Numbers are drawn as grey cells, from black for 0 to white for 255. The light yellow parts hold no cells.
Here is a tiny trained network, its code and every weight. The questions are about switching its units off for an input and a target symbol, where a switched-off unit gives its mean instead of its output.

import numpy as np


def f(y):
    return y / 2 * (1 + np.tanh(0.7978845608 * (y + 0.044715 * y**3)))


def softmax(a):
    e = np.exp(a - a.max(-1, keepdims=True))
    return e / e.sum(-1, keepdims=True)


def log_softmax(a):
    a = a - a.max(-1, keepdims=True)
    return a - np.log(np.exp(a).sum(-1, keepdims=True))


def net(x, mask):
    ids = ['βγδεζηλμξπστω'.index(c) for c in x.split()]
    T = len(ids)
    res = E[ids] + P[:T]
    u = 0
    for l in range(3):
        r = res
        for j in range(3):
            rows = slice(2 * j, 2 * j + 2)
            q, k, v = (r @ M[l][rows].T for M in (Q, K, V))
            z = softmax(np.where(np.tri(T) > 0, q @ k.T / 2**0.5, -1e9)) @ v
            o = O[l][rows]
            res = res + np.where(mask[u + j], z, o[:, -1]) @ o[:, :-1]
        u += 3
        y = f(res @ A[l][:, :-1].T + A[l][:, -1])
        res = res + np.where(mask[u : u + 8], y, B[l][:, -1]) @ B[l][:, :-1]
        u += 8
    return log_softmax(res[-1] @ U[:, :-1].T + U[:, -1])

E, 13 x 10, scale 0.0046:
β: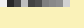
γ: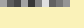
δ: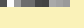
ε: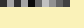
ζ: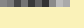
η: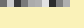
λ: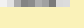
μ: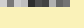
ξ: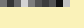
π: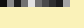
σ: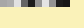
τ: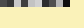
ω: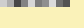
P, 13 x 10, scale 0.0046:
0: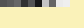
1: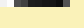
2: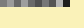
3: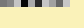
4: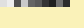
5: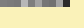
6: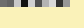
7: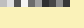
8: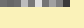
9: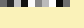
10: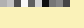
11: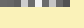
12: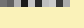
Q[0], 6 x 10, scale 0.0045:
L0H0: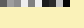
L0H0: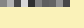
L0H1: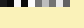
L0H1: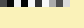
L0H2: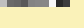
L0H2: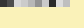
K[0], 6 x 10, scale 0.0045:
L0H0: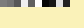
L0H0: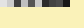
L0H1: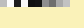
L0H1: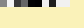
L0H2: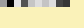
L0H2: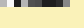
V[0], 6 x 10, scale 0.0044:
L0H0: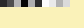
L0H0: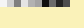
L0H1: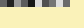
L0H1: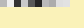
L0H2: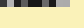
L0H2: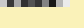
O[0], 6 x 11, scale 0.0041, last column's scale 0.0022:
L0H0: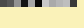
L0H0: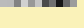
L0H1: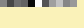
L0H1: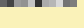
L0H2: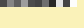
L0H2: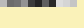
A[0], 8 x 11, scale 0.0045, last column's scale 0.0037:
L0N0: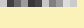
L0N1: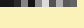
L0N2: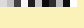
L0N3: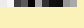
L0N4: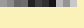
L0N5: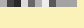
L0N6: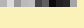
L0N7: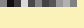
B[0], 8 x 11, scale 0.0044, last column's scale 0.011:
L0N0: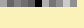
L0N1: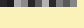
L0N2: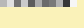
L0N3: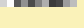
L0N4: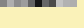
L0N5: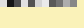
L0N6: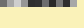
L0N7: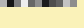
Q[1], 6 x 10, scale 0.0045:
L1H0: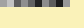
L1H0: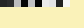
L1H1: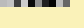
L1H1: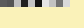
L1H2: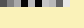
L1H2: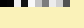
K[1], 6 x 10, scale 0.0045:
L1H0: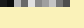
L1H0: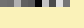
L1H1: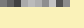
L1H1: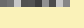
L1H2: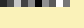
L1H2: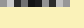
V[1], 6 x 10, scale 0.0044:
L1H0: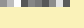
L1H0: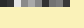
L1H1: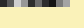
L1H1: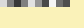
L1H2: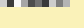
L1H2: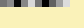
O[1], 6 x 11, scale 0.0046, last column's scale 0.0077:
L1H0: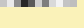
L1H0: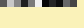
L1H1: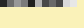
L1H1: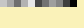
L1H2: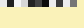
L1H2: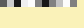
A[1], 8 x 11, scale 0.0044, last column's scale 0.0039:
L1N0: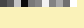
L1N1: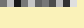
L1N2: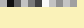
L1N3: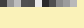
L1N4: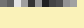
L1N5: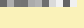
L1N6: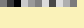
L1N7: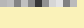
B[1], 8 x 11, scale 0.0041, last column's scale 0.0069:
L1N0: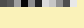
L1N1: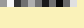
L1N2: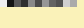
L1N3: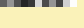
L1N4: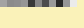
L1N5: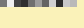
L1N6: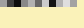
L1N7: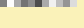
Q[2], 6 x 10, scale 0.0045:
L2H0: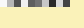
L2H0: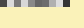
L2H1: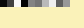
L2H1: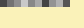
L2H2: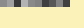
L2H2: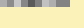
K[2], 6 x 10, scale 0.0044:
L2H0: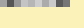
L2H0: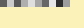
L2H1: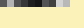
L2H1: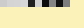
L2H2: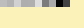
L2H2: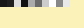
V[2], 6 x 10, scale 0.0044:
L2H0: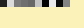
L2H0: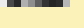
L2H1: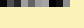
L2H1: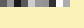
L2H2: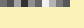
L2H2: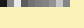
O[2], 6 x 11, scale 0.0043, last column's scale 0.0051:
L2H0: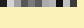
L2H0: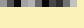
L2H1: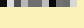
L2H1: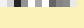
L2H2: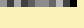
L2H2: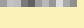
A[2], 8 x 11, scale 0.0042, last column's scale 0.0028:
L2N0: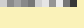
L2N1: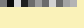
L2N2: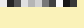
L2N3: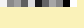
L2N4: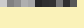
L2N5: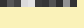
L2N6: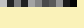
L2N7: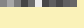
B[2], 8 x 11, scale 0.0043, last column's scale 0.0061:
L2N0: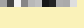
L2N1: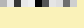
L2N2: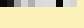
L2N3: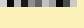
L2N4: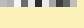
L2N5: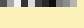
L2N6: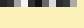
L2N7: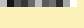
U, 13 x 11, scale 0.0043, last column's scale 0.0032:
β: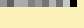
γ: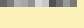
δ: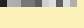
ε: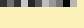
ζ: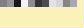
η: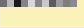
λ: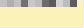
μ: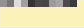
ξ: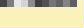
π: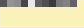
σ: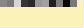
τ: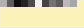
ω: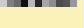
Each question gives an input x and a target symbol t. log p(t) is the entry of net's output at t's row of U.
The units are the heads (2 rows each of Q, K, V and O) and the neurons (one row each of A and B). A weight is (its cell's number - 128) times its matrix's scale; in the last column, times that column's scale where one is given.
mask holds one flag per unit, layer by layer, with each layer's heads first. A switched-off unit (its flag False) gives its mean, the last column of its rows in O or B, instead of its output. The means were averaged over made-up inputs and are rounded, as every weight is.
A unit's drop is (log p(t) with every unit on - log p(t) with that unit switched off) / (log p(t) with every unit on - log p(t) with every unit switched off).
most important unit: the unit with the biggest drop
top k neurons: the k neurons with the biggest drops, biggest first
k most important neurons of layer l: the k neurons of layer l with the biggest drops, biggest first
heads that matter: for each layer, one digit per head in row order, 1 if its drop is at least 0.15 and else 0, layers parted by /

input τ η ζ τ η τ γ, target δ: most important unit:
L1H1
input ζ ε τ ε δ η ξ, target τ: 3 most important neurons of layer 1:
L1N6; L1N2; L1N3
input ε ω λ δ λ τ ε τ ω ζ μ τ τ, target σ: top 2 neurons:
L0N1; L1N0
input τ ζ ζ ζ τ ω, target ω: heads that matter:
100 / 010 / 010
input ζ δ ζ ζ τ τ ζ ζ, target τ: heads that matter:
110 / 100 / 000
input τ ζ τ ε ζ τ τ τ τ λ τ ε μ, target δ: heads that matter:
110 / 110 / 100
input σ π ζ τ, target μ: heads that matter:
100 / 001 / 101
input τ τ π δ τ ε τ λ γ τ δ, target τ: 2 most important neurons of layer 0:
L0N3; L0N6
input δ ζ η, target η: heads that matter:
000 / 001 / 010
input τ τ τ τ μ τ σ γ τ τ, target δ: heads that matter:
010 / 110 / 100
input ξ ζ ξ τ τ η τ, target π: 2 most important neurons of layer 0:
L0N7; L0N2
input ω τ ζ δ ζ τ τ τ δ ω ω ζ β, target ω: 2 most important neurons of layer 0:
L0N6; L0N7
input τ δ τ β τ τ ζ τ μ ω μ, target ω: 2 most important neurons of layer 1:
L1N1; L1N3
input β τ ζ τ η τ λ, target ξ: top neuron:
L1N2
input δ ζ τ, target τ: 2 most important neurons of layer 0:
L0N4; L0N0
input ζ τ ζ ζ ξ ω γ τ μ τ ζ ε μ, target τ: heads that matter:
101 / 011 / 110
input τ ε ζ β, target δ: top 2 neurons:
L0N1; L0N2
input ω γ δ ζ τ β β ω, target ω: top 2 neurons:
L2N3; L1N1
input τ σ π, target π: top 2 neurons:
L2N5; L0N3
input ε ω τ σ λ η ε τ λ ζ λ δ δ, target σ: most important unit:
L0N1
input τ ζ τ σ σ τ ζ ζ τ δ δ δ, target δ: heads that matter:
001 / 010 / 100
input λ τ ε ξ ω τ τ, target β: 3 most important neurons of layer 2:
L2N2; L2N6; L2N0
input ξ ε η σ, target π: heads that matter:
001 / 111 / 110
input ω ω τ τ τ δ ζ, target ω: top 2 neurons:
L2N3; L0N6
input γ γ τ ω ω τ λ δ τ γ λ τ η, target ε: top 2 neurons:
L0N1; L1N2
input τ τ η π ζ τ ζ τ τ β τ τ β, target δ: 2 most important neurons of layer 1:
L1N3; L1N4
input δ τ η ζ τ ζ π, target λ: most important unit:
L0H0
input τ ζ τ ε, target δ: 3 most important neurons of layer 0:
L0N3; L0N1; L0N2
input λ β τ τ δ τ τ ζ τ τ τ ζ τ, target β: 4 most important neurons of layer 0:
L0N2; L0N0; L0N6; L0N4
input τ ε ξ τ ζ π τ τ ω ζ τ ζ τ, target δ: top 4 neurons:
L0N3; L0N1; L0N2; L1N3
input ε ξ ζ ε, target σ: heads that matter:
100 / 010 / 111
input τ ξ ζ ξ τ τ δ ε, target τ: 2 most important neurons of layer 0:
L0N3; L0N6
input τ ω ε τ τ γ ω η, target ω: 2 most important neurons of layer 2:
L2N4; L2N3
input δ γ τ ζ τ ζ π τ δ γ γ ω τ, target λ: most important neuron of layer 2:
L2N0
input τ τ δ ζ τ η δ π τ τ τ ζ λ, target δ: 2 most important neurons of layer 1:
L1N3; L1N4
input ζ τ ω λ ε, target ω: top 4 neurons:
L1N1; L2N3; L2N4; L1N3
